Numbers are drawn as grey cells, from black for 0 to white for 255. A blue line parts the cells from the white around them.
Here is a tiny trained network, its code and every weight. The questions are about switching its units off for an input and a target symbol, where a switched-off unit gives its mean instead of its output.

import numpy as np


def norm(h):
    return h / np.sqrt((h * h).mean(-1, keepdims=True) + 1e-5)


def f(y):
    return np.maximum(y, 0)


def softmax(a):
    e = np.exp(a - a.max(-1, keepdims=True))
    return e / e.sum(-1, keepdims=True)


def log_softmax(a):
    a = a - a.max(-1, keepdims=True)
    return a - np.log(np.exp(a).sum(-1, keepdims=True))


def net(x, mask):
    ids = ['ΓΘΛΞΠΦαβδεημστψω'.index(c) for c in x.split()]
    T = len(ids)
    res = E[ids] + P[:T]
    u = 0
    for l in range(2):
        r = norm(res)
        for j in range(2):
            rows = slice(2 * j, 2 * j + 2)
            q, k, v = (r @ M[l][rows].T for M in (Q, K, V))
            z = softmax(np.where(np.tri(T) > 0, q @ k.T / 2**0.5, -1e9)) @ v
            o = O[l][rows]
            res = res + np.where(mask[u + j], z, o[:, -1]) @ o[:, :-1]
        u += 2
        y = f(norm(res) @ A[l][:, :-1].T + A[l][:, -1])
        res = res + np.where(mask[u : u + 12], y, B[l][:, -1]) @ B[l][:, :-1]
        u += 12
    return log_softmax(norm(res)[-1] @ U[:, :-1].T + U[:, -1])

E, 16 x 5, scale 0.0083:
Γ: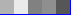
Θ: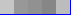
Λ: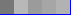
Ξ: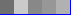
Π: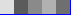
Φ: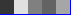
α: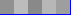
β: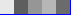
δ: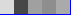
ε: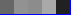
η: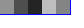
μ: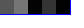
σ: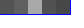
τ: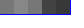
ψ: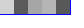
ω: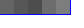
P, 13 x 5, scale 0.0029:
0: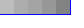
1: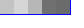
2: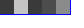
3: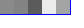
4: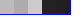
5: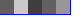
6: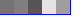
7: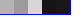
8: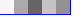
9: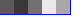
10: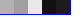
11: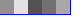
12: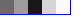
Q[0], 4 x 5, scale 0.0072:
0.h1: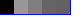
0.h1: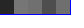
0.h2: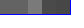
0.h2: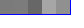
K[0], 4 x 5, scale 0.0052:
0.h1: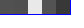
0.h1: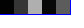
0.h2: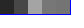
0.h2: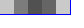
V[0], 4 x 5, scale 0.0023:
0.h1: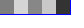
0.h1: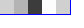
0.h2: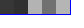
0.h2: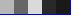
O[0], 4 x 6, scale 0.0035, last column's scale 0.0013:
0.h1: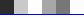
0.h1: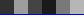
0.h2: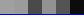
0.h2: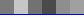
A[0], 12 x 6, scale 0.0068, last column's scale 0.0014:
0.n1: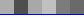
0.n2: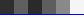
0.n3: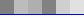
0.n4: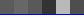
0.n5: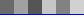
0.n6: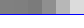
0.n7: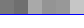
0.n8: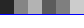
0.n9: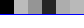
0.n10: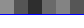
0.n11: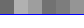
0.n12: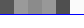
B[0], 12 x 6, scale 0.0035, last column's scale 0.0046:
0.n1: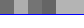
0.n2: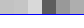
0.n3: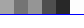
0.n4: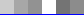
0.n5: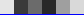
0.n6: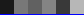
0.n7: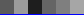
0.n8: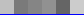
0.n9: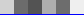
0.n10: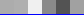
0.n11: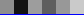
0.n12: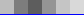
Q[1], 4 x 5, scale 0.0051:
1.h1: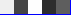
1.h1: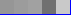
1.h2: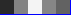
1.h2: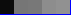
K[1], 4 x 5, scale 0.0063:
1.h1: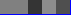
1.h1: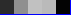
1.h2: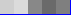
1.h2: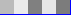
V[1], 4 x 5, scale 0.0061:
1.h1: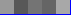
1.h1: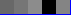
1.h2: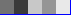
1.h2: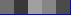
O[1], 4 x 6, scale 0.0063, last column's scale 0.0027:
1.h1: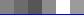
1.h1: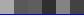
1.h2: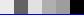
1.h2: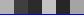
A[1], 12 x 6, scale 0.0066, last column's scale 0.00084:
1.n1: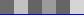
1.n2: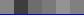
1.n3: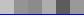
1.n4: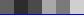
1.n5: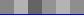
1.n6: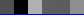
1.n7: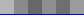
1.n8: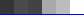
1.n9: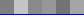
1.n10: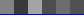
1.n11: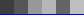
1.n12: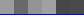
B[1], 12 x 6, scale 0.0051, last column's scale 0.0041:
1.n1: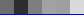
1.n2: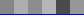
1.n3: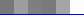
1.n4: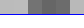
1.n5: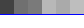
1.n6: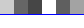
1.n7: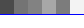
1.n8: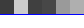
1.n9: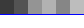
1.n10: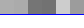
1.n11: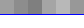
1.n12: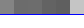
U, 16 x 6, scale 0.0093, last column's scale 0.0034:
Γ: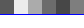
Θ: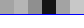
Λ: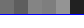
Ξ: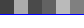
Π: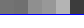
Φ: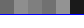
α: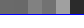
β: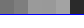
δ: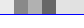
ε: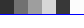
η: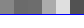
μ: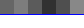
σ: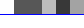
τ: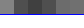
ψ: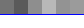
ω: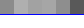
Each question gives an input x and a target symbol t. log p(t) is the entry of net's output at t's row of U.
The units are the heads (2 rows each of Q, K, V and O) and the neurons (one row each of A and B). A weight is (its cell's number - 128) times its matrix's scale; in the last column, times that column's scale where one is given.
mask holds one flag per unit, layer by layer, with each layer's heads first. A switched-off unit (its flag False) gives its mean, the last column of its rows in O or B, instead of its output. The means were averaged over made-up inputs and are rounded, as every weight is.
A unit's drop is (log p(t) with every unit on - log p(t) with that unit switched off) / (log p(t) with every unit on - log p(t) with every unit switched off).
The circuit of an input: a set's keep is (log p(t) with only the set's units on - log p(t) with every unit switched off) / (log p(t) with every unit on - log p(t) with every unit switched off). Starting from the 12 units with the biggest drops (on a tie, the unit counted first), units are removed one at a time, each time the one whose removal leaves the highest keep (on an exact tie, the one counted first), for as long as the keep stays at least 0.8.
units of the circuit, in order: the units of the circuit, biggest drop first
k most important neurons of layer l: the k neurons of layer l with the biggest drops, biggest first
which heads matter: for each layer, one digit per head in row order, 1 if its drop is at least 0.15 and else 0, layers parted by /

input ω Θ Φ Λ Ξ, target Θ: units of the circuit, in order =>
[0.n3 1.h1]
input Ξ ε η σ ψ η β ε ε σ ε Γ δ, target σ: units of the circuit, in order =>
[1.h2 1.h1]
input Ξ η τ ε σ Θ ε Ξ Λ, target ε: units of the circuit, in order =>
[0.n3 1.h1 1.n9]
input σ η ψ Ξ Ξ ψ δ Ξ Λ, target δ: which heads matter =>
10 / 01
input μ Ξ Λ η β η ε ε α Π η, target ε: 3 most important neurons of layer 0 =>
[0.n11 0.n10 0.n3]
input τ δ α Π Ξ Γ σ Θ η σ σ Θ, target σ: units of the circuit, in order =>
[1.h2]
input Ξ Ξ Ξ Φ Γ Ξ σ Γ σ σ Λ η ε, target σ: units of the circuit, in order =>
[0.n5 1.h2]
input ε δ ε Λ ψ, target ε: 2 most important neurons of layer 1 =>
[1.n9 1.n4]
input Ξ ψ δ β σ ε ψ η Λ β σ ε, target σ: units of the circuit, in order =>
[1.h2 0.n12]
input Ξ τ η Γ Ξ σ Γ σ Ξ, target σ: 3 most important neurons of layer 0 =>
[0.n3 0.n5 0.n2]
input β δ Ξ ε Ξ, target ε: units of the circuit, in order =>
[1.h1 1.n9]
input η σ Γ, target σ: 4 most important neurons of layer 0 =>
[0.n10 0.n9 0.n2 0.n11]
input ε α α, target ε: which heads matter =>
10 / 10
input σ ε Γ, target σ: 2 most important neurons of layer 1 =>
[1.n8 1.n1]
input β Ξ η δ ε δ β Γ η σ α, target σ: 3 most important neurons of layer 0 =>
[0.n9 0.n10 0.n2]
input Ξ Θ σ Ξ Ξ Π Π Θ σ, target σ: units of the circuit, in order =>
[1.n6]
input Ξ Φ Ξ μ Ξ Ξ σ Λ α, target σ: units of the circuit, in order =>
[1.h2 0.n3]
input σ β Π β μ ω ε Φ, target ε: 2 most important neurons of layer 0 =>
[0.n5 0.n9]
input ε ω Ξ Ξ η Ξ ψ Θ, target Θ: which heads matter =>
10 / 00
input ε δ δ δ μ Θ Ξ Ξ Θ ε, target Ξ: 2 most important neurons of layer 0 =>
[0.n11 0.n3]
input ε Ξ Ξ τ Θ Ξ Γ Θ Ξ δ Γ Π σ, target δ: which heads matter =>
00 / 01
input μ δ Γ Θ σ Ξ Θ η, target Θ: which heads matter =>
10 / 10
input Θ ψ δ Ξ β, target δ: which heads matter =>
00 / 11
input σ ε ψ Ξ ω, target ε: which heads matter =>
11 / 10
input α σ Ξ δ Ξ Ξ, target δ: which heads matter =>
10 / 01
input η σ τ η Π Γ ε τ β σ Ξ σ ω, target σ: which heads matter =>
10 / 01
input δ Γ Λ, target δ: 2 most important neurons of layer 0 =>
[0.n9 0.n3]
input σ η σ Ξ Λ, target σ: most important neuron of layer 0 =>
[0.n9]
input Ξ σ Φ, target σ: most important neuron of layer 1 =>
[1.n8]
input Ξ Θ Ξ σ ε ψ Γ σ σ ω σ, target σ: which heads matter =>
00 / 00
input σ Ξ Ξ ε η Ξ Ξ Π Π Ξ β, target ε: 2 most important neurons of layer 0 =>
[0.n11 0.n9]
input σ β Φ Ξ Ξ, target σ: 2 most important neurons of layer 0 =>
[0.n9 0.n3]
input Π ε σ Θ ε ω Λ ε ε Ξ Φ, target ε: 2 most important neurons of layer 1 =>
[1.n9 1.n1]
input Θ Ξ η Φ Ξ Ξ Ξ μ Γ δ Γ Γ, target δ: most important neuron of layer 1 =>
[1.n8]
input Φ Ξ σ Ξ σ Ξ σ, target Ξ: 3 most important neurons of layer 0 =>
[0.n5 0.n3 0.n9]
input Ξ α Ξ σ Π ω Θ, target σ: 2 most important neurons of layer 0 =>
[0.n3 0.n2]
